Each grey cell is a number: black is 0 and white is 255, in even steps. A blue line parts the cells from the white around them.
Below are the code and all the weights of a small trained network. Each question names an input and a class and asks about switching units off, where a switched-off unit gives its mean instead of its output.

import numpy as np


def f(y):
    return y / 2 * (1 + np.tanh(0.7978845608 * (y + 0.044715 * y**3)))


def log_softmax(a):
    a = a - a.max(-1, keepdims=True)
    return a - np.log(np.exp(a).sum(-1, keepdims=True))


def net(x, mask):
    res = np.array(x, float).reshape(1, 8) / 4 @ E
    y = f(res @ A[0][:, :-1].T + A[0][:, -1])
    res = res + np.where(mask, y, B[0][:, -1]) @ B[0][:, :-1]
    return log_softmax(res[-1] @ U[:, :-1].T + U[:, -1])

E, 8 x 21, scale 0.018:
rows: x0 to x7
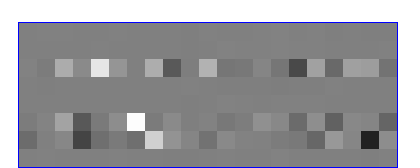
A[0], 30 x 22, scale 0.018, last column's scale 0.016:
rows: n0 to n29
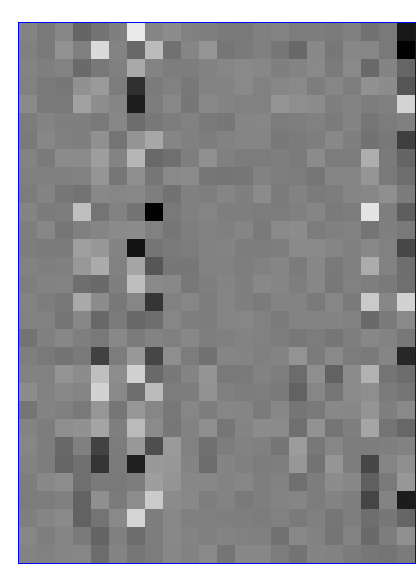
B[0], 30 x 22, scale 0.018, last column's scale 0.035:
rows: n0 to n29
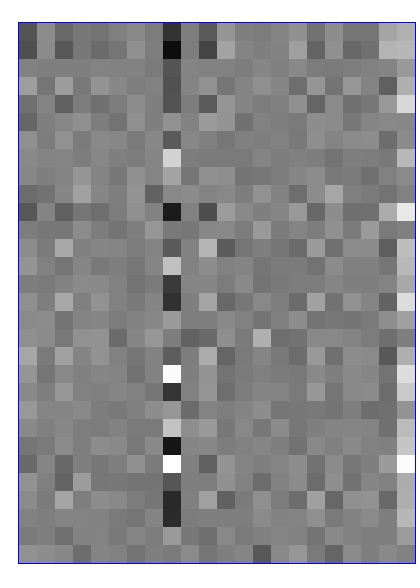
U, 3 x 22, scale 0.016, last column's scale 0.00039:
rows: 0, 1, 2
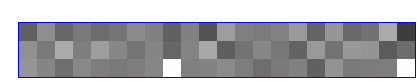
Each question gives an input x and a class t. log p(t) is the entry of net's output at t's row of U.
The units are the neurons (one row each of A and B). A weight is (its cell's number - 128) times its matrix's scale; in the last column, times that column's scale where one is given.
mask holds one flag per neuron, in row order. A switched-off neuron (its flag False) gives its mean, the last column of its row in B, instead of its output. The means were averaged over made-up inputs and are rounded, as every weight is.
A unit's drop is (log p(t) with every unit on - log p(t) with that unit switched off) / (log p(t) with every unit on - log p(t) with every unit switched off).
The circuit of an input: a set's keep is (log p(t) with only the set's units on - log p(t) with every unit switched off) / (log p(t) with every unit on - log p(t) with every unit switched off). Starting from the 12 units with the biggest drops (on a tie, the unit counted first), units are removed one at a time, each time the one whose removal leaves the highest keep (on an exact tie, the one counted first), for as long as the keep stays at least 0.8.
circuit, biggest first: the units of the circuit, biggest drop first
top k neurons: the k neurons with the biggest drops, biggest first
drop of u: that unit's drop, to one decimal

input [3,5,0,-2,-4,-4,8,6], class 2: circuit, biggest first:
(n24)
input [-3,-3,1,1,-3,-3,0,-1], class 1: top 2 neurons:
(n10; n1)
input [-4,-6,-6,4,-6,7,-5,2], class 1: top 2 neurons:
(n18; n15)
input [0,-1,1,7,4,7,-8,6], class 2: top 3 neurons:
(n19; n7; n13)
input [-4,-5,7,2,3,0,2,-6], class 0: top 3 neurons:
(n1; n15; n12)
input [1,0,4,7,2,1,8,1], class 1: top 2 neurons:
(n26; n10)
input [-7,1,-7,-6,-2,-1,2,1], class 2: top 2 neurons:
(n24; n10)
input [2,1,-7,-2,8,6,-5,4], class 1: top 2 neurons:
(n18; n15)
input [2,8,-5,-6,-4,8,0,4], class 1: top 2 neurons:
(n10; n18)
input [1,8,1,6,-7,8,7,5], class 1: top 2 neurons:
(n26; n10)
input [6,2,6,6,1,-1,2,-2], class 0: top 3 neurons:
(n1; n15; n18)
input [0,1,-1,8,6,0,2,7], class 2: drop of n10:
0.5
